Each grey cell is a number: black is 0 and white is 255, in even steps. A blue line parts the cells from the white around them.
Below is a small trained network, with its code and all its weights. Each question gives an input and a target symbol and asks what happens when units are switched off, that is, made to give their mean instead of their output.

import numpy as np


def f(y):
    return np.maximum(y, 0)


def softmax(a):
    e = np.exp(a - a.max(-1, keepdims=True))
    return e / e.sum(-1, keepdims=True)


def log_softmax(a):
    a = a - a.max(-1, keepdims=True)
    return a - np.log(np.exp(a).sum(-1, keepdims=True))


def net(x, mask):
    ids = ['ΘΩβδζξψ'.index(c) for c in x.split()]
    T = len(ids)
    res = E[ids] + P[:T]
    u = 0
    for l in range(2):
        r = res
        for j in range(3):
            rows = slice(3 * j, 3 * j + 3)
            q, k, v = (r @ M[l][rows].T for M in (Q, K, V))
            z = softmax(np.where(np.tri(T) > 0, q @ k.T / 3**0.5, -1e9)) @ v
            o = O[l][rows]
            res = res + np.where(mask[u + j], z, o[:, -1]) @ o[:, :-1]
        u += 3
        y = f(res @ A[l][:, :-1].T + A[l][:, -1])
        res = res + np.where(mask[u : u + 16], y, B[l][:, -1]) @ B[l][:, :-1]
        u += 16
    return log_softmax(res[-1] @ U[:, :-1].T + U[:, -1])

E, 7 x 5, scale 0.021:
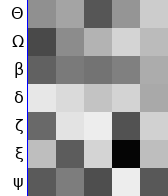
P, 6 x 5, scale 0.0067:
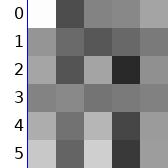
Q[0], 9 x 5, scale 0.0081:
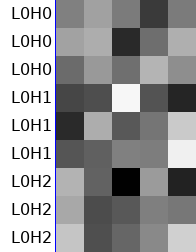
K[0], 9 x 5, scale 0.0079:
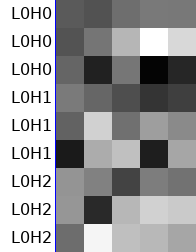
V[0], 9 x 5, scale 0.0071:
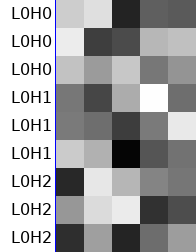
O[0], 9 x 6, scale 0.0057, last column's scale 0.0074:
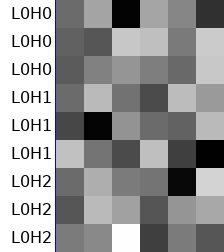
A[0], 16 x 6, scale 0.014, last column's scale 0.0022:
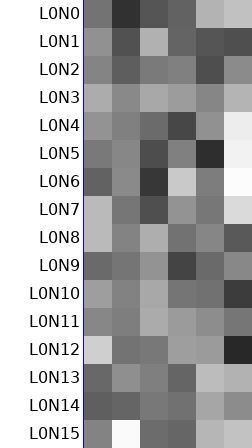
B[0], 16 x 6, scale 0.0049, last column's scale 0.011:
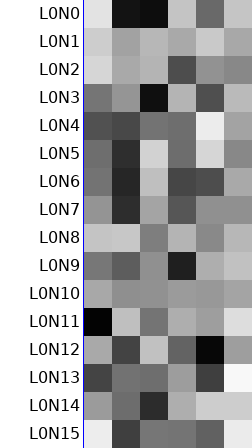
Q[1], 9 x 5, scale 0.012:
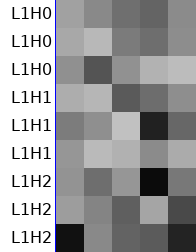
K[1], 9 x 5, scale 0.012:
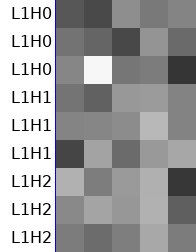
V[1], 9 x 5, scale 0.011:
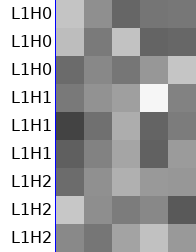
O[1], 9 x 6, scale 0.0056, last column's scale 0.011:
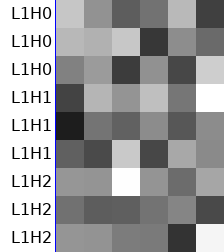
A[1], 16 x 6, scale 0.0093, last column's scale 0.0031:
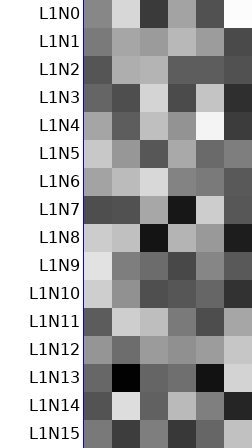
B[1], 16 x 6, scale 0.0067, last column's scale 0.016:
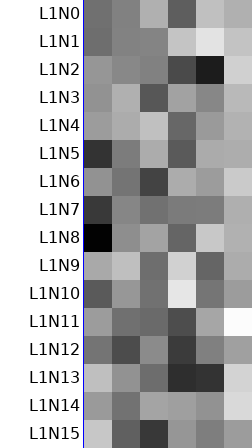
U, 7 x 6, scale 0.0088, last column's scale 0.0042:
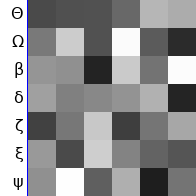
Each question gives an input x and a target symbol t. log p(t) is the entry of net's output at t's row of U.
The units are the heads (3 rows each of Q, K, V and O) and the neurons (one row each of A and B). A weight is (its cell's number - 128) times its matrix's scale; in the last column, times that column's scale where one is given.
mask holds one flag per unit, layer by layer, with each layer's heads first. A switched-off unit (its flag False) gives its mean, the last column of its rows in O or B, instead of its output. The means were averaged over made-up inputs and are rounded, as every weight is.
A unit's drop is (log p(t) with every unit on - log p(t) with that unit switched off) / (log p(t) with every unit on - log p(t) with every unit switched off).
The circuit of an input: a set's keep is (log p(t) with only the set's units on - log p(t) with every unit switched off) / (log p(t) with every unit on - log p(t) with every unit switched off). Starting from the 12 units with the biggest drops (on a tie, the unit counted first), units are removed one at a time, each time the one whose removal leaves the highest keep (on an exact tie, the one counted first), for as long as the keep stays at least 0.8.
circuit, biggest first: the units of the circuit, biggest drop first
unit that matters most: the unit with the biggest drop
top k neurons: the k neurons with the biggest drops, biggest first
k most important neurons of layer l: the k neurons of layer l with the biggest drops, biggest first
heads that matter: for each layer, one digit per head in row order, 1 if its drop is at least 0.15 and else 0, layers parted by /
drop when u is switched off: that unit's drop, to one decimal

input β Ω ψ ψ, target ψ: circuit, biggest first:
L0N6; L1N13
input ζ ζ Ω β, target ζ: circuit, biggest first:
L0H2; L0N0; L1H0
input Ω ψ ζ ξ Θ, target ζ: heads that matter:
001 / 010
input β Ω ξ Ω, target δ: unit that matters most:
L0N8
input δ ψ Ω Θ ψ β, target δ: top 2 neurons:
L0N12; L0N15
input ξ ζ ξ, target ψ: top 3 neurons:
L1N9; L1N3; L0N15
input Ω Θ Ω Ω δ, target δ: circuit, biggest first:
L1N0; L1N5; L0N8; L1N1
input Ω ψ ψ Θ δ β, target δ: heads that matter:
010 / 100
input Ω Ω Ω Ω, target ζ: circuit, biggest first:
L0H1; L1H1
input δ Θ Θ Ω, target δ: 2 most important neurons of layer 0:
L0N12; L0N15
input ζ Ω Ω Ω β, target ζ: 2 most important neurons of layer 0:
L0N0; L0N3
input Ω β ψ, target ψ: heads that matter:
100 / 100
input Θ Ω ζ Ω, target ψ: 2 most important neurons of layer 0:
L0N15; L0N12
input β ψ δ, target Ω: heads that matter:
011 / 100
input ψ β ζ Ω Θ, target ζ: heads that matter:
011 / 000
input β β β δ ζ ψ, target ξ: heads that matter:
001 / 000
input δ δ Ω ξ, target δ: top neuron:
L1N4
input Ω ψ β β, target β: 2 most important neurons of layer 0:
L0N0; L0N11
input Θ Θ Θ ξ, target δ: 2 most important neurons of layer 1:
L1N4; L1N9
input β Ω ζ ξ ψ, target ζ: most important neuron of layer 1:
L1N7
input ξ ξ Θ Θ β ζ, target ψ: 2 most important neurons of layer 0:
L0N15; L0N0
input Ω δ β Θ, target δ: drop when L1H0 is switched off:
0.9
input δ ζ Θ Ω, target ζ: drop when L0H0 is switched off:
0.2
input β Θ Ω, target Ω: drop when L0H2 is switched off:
0.2
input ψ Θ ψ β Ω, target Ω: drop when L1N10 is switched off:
-0.1
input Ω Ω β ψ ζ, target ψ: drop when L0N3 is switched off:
0.1
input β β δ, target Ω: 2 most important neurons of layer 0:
L0N12; L0N15
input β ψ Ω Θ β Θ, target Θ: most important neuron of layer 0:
L0N0
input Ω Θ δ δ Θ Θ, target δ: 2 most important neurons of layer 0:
L0N15; L0N12
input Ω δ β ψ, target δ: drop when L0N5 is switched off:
0.1
